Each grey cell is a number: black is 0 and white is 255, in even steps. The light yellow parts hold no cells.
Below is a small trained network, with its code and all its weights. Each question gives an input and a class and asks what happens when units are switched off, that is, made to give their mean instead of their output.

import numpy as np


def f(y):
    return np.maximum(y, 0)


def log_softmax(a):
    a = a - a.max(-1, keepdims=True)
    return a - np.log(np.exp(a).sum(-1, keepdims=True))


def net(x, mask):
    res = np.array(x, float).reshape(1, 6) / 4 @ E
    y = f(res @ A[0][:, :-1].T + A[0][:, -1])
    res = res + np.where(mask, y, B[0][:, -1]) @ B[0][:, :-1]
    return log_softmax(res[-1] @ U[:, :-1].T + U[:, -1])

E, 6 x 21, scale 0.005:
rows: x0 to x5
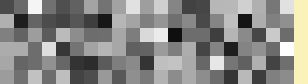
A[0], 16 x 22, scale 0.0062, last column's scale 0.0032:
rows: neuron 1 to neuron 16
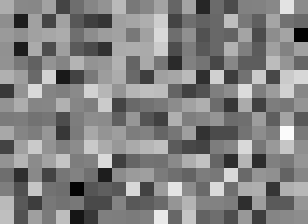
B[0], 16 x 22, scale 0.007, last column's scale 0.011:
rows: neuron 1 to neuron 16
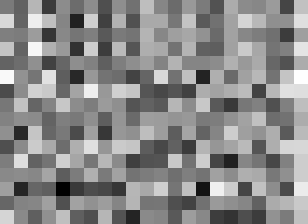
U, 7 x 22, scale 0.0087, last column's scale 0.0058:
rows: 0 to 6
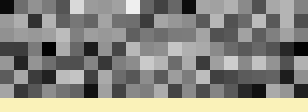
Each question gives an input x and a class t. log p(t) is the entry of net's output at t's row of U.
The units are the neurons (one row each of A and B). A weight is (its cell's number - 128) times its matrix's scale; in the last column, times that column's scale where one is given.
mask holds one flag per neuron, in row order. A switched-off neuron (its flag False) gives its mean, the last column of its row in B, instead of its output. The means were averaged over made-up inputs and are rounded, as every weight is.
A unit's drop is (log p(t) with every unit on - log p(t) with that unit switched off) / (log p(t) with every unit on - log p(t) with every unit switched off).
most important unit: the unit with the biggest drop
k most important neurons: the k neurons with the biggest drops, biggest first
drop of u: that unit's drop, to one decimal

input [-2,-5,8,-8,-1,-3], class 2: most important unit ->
neuron 14
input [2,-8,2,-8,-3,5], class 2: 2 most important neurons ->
[neuron 12; neuron 8]
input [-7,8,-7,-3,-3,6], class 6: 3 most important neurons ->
[neuron 7; neuron 11; neuron 15]
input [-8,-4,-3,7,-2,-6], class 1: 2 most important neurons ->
[neuron 6; neuron 7]
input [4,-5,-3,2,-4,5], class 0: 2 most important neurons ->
[neuron 7; neuron 11]
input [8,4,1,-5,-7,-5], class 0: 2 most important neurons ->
[neuron 7; neuron 11]
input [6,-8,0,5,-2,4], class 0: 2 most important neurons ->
[neuron 7; neuron 11]
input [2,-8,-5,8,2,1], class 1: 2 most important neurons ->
[neuron 6; neuron 12]
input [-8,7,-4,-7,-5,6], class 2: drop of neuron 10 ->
0.1
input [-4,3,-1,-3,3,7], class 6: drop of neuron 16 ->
0.3
